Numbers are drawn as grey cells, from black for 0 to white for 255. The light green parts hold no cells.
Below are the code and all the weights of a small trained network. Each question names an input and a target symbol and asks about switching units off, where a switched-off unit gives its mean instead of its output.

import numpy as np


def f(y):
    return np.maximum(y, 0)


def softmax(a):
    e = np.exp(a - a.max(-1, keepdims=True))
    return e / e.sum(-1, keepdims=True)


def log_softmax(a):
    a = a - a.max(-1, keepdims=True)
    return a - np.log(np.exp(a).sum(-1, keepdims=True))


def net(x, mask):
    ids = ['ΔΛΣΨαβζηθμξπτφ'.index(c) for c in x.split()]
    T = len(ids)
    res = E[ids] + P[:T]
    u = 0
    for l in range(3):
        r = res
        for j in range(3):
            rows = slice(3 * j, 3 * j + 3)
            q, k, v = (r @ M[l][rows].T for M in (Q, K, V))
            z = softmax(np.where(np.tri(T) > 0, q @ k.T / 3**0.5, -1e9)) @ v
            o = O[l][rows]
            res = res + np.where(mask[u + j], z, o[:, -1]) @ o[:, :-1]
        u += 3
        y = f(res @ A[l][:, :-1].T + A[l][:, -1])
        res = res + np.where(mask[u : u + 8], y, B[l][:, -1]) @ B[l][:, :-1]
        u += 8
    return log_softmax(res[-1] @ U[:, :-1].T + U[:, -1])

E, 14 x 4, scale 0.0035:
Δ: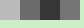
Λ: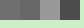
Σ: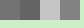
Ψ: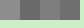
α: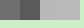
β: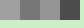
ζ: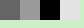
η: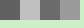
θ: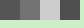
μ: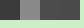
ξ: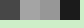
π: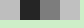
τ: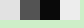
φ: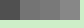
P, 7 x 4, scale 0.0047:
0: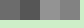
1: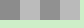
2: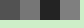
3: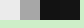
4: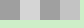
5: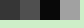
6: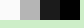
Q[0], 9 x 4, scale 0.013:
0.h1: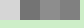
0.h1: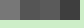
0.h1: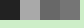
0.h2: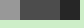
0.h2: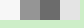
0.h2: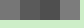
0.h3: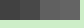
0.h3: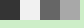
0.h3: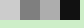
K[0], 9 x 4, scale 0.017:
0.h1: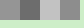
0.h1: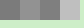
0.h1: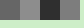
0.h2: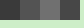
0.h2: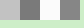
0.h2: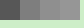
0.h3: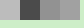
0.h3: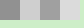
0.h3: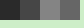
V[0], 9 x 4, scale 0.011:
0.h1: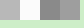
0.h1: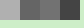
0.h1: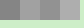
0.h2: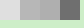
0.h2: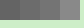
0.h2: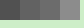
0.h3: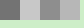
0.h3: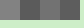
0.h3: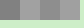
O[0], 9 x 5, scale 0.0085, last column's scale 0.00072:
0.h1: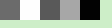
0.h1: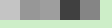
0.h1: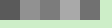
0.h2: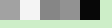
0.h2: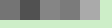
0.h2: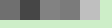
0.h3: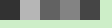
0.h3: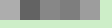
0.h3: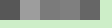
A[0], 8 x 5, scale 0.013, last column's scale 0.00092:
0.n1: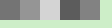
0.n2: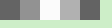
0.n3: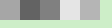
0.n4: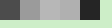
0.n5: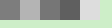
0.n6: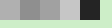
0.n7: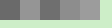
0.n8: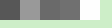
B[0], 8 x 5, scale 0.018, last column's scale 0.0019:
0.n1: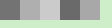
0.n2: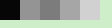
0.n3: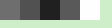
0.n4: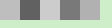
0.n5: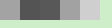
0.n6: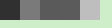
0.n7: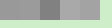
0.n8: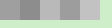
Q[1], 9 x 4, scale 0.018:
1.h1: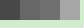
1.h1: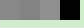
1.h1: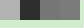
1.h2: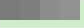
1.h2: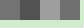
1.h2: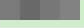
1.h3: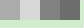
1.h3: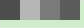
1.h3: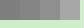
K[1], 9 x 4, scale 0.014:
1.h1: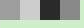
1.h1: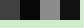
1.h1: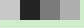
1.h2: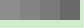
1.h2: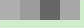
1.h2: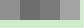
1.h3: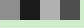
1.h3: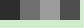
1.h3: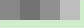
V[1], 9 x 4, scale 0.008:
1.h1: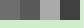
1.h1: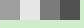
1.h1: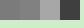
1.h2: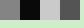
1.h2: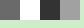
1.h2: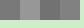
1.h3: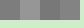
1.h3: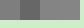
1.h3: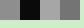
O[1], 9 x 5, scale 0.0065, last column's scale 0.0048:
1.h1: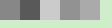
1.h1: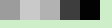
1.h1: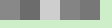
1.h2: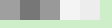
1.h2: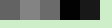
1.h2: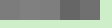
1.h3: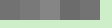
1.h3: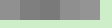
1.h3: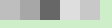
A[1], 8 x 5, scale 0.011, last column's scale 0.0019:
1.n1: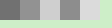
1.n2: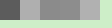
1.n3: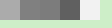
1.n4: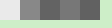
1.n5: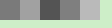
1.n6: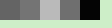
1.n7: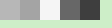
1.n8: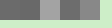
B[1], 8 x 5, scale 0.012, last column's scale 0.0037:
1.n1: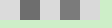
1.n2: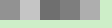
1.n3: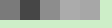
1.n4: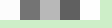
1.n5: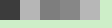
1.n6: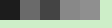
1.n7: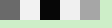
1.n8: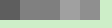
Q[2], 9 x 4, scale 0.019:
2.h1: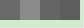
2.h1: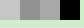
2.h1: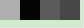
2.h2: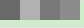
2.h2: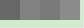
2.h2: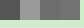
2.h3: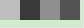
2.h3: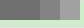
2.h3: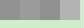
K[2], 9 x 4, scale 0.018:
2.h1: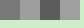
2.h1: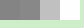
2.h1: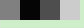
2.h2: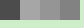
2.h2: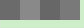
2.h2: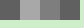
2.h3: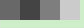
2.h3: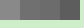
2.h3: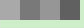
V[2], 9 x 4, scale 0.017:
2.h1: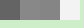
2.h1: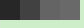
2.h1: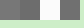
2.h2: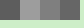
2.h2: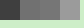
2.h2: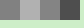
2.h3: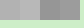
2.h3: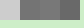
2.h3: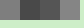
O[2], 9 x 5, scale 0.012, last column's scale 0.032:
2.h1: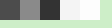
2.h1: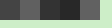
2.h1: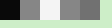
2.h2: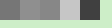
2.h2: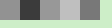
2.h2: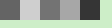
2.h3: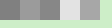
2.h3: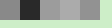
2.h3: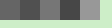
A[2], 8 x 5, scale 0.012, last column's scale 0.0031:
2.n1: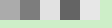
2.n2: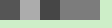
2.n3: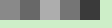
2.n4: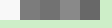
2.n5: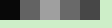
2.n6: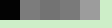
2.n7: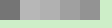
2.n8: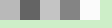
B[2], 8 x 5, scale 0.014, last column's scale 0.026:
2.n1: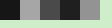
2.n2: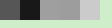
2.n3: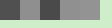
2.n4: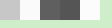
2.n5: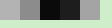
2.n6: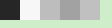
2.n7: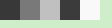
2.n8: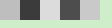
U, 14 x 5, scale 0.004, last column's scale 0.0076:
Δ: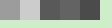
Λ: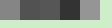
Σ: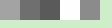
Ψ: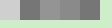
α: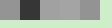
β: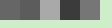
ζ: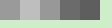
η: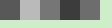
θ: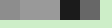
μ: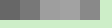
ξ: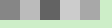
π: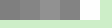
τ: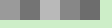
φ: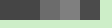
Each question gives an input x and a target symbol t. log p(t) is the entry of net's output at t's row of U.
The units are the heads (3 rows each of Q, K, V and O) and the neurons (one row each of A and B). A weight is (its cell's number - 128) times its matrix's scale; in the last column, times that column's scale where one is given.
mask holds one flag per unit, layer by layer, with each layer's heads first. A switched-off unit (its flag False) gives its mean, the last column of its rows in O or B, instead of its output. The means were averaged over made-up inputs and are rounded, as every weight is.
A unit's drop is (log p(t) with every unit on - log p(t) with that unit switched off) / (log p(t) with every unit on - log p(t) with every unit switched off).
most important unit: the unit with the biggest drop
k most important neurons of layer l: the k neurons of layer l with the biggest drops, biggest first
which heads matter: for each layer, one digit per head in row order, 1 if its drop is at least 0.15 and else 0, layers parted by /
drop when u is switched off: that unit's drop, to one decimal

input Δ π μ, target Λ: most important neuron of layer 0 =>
0.n3
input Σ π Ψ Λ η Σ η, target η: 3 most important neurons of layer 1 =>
1.n4, 1.n1, 1.n7
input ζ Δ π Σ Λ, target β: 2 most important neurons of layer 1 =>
1.n1, 1.n7
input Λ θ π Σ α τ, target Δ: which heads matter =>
000 / 000 / 100
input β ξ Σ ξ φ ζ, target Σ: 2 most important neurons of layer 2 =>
2.n7, 2.n6
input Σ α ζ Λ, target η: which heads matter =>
000 / 100 / 100
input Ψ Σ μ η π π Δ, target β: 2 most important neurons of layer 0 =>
0.n2, 0.n6
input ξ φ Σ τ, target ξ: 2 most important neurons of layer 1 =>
1.n7, 1.n4
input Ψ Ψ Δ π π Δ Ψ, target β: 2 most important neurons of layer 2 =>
2.n1, 2.n8
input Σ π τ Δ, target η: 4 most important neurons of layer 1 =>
1.n4, 1.n1, 1.n7, 1.n2
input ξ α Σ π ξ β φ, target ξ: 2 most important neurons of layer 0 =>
0.n1, 0.n2
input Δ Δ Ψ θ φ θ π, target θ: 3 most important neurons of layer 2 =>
2.n1, 2.n8, 2.n4
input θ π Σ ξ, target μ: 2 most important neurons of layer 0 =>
0.n1, 0.n3
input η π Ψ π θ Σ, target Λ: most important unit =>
2.h1
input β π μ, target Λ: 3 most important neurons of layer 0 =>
0.n3, 0.n6, 0.n8
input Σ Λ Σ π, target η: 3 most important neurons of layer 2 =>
2.n5, 2.n6, 2.n8
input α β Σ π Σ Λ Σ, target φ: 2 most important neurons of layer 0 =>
0.n2, 0.n3
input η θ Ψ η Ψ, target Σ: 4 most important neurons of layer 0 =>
0.n5, 0.n2, 0.n6, 0.n4
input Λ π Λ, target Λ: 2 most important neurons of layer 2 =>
2.n6, 2.n2
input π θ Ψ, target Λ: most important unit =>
2.h2
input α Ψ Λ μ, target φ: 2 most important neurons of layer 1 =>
1.n4, 1.n1
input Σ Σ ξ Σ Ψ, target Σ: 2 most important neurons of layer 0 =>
0.n5, 0.n2
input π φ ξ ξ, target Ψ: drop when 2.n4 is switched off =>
0.2
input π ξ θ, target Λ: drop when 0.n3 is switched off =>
0.1
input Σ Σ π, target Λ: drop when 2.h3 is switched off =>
0.3
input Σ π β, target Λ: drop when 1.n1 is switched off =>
0.1
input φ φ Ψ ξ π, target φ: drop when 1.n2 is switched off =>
0.0
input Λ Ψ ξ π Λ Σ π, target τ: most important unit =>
1.n7
